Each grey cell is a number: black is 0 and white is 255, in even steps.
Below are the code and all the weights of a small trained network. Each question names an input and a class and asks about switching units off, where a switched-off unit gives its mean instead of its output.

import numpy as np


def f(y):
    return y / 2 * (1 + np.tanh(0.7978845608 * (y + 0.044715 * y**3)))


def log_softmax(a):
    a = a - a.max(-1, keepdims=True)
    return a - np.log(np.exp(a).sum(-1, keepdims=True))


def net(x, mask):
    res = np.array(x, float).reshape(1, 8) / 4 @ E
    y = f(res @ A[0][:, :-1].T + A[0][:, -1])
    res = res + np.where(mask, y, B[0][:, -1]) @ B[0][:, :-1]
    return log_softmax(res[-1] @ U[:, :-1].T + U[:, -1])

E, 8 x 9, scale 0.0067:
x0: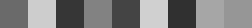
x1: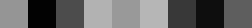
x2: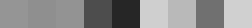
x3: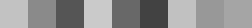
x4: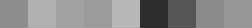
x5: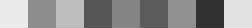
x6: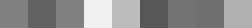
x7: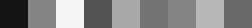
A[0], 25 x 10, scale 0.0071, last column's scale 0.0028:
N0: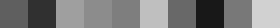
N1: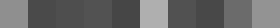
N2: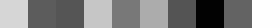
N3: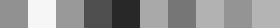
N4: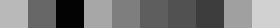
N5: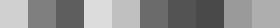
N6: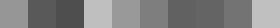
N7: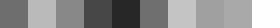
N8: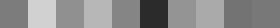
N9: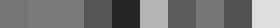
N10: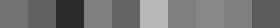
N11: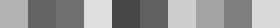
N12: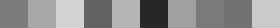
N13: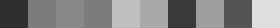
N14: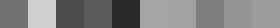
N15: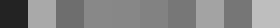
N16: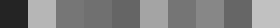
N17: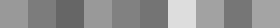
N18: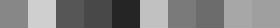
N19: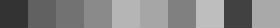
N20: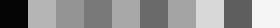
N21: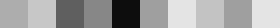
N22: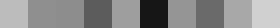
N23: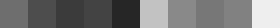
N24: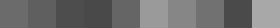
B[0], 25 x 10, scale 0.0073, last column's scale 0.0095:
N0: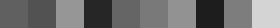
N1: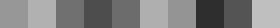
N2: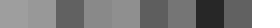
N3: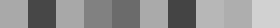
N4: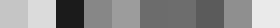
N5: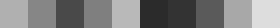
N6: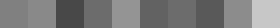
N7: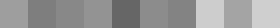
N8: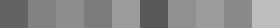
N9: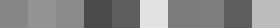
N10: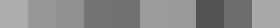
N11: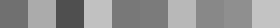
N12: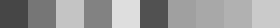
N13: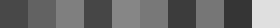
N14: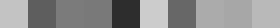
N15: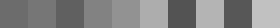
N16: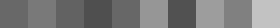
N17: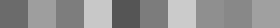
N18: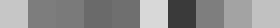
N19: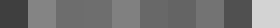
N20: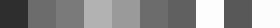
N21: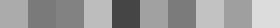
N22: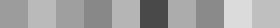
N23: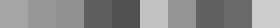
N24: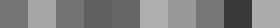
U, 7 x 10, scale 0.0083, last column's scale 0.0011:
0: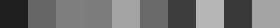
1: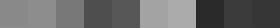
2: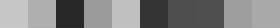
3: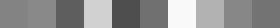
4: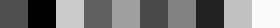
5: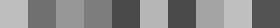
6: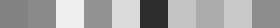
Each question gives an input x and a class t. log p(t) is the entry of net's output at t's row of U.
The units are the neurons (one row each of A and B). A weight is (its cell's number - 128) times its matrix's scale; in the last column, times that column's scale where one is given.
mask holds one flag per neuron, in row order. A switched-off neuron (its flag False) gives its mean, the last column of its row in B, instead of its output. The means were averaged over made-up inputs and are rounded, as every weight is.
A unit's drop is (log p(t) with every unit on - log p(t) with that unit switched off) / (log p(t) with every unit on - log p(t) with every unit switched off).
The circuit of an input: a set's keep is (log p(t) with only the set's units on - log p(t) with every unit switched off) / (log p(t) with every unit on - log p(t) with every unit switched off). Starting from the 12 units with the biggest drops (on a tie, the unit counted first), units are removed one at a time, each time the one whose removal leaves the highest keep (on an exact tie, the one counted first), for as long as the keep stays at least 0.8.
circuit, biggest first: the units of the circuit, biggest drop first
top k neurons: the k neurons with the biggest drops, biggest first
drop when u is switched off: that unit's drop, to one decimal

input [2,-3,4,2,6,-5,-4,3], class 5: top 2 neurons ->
N3; N14
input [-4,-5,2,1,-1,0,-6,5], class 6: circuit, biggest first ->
N12
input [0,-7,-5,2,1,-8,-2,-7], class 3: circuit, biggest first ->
N17; N5
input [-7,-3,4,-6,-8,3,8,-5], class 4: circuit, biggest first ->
N0; N4
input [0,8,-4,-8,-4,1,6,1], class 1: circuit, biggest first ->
N0; N1; N12
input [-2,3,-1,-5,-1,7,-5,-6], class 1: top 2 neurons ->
N1; N0
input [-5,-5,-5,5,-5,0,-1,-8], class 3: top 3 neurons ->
N17; N11; N21
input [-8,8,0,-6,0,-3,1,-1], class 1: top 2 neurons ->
N1; N12
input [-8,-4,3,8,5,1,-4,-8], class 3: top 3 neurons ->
N11; N21; N17
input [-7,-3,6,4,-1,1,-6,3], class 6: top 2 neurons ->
N12; N22
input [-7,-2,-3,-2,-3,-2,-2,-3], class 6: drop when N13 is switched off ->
0.2
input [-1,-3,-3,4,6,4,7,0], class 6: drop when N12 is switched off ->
0.2
